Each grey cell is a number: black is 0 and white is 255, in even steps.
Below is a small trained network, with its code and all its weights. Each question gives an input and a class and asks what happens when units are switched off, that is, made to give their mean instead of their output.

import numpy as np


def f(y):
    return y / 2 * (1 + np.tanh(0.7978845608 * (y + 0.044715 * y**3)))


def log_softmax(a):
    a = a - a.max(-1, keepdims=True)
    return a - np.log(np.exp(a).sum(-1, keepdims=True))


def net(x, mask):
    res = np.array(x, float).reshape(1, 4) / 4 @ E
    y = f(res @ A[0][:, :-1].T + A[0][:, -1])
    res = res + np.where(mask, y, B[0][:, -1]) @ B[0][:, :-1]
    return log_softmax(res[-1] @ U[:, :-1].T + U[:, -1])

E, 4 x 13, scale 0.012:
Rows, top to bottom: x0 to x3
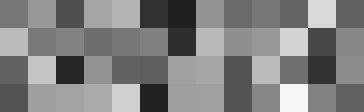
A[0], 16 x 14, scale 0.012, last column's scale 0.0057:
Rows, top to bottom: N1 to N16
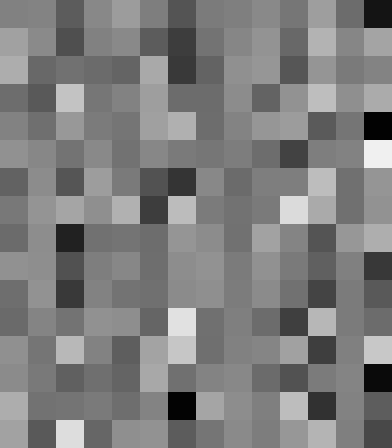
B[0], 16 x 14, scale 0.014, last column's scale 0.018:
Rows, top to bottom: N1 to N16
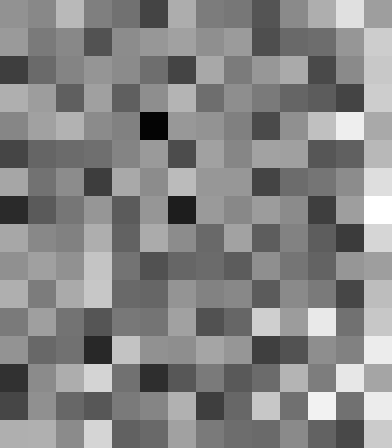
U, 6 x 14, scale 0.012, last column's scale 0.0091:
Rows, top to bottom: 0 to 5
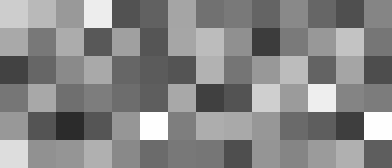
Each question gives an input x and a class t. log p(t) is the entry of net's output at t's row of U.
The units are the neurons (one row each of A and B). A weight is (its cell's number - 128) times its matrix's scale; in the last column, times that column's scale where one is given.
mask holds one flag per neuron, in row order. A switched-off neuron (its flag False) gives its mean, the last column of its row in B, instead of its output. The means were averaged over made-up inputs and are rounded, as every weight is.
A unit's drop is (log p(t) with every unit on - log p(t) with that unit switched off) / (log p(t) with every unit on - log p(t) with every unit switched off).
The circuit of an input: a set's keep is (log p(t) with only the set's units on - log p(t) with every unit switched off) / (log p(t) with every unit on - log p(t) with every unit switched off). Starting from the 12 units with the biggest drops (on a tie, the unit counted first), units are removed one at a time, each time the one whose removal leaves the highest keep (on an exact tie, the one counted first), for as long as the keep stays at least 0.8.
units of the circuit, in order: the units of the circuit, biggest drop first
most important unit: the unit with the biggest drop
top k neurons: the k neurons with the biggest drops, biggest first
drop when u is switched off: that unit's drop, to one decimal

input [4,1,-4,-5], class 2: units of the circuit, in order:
(N3)
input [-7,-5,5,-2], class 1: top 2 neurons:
(N13, N5)
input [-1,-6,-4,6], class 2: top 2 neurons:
(N8, N15)
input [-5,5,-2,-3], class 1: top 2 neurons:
(N13, N12)
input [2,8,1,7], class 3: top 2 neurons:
(N15, N3)
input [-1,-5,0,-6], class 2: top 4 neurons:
(N15, N14, N3, N6)
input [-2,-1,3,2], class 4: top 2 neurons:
(N16, N14)
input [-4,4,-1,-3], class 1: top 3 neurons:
(N13, N12, N8)
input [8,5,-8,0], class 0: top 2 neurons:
(N16, N4)
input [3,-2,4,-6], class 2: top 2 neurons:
(N14, N6)
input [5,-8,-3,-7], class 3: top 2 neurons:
(N12, N8)
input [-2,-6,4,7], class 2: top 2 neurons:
(N8, N15)
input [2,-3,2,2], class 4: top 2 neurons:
(N15, N5)
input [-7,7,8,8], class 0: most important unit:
N9
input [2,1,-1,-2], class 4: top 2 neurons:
(N5, N8)
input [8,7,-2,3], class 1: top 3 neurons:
(N7, N2, N12)
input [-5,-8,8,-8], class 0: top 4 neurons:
(N9, N11, N15, N8)
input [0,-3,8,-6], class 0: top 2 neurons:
(N9, N11)
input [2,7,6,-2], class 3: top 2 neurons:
(N15, N16)
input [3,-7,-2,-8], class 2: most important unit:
N3
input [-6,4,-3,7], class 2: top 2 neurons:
(N8, N7)
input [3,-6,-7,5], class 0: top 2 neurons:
(N15, N4)
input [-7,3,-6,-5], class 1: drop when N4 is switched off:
0.0
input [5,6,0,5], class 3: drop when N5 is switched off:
0.1
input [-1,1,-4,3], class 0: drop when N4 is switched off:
0.1
